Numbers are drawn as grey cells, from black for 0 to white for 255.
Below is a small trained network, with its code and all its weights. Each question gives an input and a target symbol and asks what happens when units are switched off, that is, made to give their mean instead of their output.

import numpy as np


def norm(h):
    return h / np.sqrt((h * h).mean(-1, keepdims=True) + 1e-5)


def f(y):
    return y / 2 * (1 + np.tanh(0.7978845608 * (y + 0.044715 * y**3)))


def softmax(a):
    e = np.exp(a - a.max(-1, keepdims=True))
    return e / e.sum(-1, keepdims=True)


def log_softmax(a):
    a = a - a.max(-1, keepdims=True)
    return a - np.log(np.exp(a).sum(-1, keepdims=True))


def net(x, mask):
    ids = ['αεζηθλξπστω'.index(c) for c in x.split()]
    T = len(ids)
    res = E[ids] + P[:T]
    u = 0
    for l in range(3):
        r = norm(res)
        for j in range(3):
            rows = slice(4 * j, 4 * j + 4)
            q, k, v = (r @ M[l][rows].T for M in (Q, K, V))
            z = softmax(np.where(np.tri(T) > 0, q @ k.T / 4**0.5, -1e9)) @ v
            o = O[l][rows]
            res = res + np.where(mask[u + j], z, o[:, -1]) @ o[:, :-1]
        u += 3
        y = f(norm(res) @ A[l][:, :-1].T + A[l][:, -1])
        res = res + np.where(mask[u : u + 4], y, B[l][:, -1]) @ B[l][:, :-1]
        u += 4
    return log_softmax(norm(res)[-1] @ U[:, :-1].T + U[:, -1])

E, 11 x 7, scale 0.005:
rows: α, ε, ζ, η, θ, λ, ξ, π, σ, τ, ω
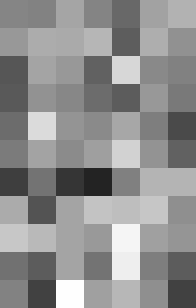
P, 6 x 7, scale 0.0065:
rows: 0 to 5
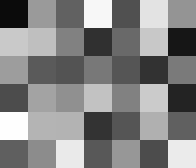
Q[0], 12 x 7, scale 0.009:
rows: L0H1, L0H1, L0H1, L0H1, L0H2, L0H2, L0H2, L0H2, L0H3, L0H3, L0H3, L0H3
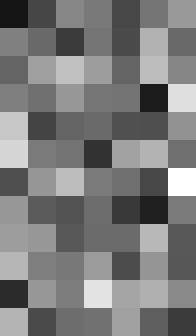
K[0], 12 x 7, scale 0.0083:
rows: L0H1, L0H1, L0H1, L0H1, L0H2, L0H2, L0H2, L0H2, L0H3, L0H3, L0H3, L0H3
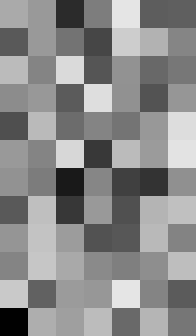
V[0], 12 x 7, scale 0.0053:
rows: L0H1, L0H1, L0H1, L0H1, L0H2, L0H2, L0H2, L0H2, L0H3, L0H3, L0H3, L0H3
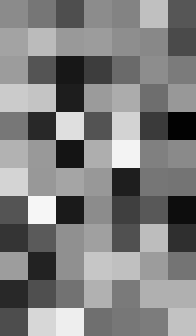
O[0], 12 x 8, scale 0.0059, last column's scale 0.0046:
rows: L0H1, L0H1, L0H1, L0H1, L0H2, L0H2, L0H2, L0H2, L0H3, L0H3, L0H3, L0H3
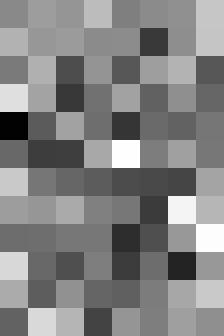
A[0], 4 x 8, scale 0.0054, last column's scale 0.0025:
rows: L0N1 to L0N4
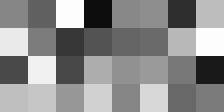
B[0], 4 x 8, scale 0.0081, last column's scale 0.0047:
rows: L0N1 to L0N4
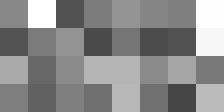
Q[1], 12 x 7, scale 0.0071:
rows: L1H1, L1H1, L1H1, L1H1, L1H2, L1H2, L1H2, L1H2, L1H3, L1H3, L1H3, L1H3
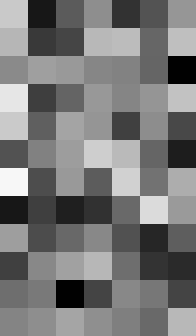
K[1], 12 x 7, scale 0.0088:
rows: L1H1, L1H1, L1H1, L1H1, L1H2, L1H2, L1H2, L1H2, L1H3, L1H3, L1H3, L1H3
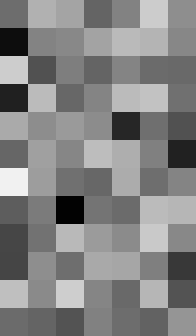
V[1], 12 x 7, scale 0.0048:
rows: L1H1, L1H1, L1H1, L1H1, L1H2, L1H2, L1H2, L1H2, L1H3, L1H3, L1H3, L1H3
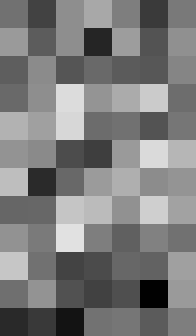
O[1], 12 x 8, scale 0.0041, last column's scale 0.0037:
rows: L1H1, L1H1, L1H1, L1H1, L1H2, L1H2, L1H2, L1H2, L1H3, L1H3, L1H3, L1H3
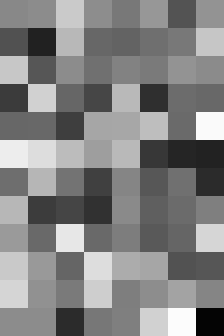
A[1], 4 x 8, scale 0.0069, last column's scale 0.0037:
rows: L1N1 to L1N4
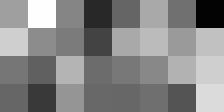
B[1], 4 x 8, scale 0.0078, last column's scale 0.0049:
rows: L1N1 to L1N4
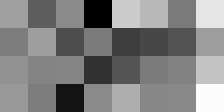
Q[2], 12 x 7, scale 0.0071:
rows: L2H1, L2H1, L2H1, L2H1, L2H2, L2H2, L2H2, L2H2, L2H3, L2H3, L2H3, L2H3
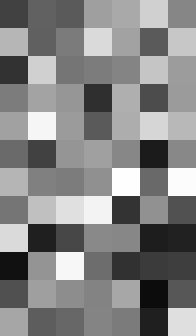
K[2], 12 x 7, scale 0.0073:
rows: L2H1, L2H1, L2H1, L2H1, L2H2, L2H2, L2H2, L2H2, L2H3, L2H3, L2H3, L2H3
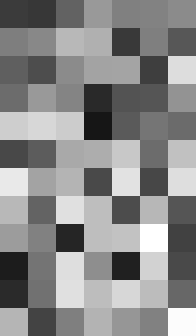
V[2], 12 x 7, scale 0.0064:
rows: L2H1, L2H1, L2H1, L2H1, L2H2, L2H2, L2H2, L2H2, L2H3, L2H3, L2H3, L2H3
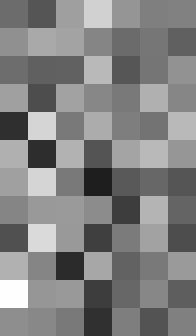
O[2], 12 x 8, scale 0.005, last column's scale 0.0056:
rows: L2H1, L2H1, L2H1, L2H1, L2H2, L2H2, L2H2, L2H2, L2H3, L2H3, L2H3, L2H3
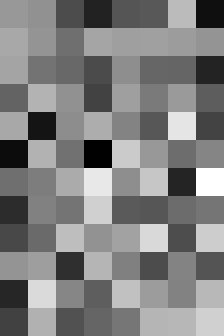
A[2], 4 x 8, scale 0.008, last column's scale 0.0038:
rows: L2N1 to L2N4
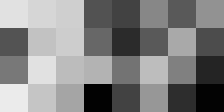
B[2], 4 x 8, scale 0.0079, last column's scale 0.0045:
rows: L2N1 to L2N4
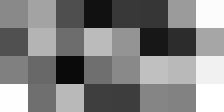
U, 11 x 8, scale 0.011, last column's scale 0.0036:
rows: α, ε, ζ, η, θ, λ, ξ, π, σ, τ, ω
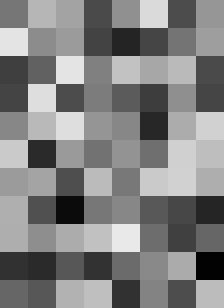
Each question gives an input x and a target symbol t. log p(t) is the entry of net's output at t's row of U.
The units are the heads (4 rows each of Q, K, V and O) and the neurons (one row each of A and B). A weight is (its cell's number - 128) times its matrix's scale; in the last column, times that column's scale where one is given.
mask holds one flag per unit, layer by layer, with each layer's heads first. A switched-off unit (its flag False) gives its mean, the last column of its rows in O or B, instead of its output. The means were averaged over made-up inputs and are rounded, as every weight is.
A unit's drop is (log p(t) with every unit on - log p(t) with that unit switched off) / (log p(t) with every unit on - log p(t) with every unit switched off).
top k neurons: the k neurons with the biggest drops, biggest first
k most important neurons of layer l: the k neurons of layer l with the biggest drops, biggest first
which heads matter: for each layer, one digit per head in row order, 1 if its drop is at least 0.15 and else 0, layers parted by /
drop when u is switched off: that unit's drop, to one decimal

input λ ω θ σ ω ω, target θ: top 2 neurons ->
[L1N1; L2N2]
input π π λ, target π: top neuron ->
[L1N4]
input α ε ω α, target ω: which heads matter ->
010 / 000 / 000
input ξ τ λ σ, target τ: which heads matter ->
010 / 000 / 000
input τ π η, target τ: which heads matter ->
010 / 001 / 000
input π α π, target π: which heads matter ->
011 / 010 / 001
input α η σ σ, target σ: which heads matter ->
000 / 000 / 000
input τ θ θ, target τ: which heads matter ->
010 / 011 / 000
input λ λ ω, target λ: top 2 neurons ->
[L1N1; L0N1]
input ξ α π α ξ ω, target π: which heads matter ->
001 / 000 / 000
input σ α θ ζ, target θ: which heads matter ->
010 / 100 / 111
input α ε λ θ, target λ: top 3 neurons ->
[L0N1; L1N1; L0N3]
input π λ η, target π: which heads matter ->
011 / 000 / 001
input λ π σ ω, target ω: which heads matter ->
010 / 000 / 000
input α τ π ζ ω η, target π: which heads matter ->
001 / 000 / 000
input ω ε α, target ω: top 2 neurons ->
[L1N1; L0N2]
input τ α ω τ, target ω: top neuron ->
[L1N1]
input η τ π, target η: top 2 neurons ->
[L1N1; L2N2]
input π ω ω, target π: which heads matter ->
011 / 010 / 001
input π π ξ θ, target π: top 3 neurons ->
[L0N1; L1N1; L0N4]
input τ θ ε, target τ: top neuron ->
[L0N1]
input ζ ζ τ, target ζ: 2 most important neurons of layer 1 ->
[L1N1; L1N3]
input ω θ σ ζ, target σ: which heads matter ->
001 / 000 / 000
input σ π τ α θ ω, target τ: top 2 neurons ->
[L1N4; L1N1]
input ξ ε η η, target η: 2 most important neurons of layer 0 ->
[L0N1; L0N2]
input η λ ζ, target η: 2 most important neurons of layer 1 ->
[L1N1; L1N3]
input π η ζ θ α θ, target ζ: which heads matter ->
011 / 000 / 000
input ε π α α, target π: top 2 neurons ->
[L1N4; L1N1]
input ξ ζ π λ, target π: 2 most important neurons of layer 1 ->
[L1N1; L1N4]
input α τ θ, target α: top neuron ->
[L0N4]
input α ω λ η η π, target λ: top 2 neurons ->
[L1N1; L2N1]
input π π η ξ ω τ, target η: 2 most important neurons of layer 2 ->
[L2N2; L2N3]
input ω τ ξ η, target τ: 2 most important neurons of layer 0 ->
[L0N1; L0N3]
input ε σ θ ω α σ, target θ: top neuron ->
[L1N1]
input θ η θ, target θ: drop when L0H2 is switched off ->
0.4
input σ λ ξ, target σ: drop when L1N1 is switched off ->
0.2
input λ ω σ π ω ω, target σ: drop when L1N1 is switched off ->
0.3
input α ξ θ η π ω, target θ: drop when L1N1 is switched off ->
0.1
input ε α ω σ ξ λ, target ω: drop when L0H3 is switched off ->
0.0
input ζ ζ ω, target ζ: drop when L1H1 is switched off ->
0.2
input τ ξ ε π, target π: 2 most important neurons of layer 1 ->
[L1N4; L1N1]
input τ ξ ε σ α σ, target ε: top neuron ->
[L1N2]
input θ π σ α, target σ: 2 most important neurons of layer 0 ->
[L0N2; L0N3]
